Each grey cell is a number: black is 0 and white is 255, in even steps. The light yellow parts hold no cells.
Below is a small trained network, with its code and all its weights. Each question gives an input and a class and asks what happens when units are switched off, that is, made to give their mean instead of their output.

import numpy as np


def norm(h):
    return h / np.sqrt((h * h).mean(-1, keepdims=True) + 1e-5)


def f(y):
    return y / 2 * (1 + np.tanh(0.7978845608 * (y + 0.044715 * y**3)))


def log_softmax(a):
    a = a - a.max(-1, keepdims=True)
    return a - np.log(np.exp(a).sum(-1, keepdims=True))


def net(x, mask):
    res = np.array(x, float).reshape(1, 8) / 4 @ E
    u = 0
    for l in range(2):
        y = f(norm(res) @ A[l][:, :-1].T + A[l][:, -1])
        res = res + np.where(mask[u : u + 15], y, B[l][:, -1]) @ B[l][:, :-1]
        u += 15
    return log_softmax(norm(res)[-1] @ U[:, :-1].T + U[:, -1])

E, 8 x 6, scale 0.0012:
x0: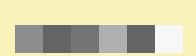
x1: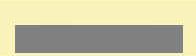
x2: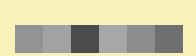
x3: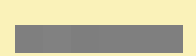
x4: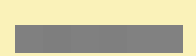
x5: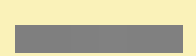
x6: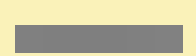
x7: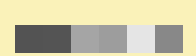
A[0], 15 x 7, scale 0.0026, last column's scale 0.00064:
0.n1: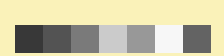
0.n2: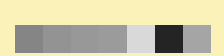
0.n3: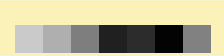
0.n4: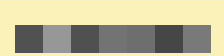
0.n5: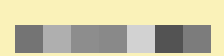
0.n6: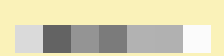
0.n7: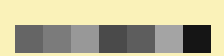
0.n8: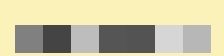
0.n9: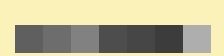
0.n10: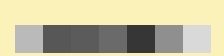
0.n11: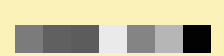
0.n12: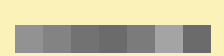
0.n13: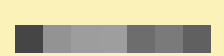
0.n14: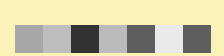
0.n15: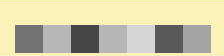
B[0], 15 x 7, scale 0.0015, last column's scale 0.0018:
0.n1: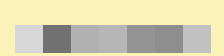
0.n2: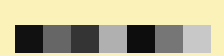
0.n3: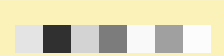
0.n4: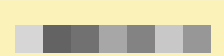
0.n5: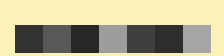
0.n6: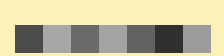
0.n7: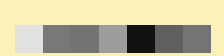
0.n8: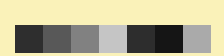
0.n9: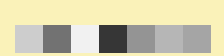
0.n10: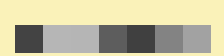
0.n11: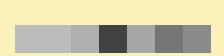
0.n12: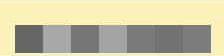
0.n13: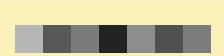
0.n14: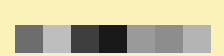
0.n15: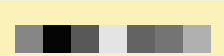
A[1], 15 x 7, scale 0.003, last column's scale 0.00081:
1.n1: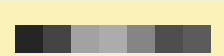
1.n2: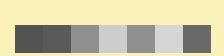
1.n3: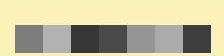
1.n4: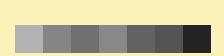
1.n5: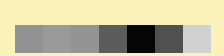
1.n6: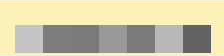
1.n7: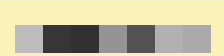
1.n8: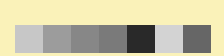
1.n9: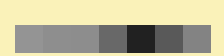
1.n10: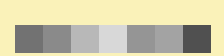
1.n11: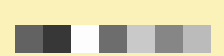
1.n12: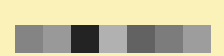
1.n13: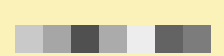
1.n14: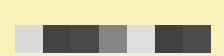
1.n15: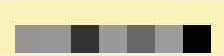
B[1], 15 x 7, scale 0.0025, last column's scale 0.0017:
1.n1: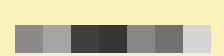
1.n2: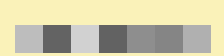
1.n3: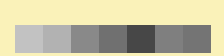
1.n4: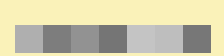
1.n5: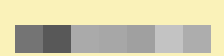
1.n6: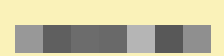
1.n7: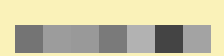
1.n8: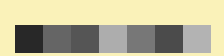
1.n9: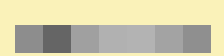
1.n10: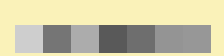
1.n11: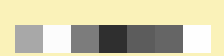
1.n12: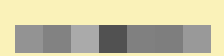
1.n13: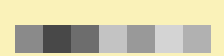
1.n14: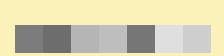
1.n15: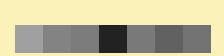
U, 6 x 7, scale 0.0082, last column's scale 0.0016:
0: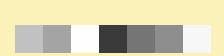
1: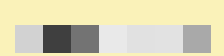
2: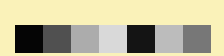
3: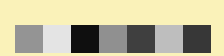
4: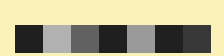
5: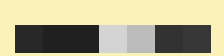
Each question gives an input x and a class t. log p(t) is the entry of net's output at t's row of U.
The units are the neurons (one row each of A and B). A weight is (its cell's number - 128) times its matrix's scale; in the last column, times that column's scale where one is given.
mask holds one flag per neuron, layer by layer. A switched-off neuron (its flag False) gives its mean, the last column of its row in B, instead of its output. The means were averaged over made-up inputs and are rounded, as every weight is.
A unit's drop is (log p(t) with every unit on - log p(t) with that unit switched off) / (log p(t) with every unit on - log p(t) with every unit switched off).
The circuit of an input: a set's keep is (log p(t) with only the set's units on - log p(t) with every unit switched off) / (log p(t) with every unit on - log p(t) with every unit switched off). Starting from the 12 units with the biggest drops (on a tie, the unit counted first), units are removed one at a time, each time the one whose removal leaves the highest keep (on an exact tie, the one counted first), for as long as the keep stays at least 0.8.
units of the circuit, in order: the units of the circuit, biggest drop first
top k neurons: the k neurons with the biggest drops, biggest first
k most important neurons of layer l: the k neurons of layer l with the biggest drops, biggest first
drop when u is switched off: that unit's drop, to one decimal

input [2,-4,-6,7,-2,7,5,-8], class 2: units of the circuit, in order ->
1.n8; 1.n5
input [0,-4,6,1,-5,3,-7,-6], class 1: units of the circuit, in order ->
0.n3; 1.n11
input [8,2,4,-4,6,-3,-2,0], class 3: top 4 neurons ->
0.n14; 0.n3; 1.n3; 1.n14
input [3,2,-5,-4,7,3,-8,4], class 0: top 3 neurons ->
0.n1; 1.n2; 1.n10
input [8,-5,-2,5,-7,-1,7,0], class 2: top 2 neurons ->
0.n3; 1.n8
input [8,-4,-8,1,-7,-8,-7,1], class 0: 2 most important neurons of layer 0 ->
0.n2; 0.n1
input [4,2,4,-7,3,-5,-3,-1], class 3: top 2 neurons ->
0.n14; 0.n3
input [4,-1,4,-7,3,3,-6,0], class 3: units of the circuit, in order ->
0.n14
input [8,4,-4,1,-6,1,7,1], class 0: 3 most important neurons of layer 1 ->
1.n2; 1.n10; 1.n13
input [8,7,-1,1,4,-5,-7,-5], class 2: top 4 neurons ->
1.n8; 1.n11; 1.n1; 0.n8
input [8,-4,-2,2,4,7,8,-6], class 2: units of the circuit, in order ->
1.n8; 1.n1
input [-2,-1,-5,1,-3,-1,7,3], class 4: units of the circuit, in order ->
0.n3; 1.n1
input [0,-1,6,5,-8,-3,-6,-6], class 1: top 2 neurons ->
0.n3; 1.n11
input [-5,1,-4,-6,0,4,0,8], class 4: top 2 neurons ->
1.n11; 1.n1
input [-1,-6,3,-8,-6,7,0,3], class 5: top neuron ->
1.n11
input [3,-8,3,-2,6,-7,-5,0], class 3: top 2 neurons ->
0.n14; 0.n3
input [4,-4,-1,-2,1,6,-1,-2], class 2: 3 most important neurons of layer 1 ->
1.n11; 1.n5; 1.n8
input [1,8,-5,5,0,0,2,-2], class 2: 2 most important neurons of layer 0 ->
0.n7; 0.n8
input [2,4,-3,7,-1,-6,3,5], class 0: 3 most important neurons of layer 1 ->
1.n2; 1.n10; 1.n8
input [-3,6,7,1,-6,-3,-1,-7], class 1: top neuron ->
0.n3
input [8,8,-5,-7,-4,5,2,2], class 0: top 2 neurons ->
1.n2; 0.n2
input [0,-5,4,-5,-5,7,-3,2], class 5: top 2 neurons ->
0.n3; 0.n2
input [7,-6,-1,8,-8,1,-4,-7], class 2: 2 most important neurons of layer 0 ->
0.n8; 0.n10
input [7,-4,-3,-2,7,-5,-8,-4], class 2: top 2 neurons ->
1.n8; 1.n11
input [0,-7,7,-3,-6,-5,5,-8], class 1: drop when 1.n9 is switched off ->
0.2
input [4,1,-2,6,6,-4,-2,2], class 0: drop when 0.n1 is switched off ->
0.1
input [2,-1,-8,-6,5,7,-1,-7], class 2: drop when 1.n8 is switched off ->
0.4
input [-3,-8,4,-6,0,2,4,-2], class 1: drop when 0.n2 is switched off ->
0.0
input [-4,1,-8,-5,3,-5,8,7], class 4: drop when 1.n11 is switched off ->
0.1
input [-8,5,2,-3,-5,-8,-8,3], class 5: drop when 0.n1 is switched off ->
-0.1
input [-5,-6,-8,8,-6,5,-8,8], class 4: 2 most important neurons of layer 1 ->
1.n11; 1.n1
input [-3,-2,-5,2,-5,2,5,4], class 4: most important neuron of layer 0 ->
0.n3
